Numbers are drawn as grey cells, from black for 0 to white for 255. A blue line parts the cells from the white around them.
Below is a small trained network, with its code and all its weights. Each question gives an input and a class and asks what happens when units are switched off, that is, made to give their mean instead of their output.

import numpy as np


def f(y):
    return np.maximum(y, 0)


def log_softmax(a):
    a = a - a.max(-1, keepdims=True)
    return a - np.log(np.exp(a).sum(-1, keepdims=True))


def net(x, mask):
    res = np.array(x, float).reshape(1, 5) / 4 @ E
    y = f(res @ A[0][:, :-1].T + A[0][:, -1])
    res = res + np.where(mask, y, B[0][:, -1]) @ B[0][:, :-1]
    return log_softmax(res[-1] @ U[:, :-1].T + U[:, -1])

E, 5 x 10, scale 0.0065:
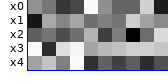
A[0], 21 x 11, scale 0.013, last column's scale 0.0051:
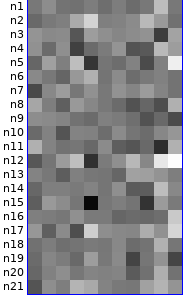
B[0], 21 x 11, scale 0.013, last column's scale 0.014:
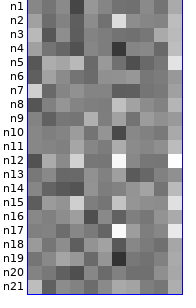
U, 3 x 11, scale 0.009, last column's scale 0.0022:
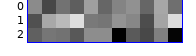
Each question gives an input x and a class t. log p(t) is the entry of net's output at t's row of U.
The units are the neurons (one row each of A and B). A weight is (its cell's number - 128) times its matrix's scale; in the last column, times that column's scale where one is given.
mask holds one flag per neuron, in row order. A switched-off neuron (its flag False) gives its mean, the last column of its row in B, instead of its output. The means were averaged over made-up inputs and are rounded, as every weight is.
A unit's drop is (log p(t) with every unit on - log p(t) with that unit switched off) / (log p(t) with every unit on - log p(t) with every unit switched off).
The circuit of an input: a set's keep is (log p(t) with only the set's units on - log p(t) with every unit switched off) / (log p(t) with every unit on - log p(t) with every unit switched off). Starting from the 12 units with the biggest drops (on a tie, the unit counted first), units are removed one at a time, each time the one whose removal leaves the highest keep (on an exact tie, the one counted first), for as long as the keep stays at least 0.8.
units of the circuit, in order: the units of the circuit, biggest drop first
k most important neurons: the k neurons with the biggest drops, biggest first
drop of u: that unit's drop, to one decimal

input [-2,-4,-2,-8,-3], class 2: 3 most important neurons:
[n12, n17, n4]
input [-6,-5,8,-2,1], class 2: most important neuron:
[n4]
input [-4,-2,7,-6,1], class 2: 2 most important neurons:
[n12, n4]
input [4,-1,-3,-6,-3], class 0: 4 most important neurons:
[n12, n5, n15, n3]
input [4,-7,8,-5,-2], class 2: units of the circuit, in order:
[n19, n12]
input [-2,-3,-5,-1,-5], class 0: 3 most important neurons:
[n5, n12, n15]
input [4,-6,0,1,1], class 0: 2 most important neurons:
[n12, n5]
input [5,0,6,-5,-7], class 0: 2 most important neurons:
[n17, n5]
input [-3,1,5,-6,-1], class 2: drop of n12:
0.1
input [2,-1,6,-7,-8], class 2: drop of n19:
0.2
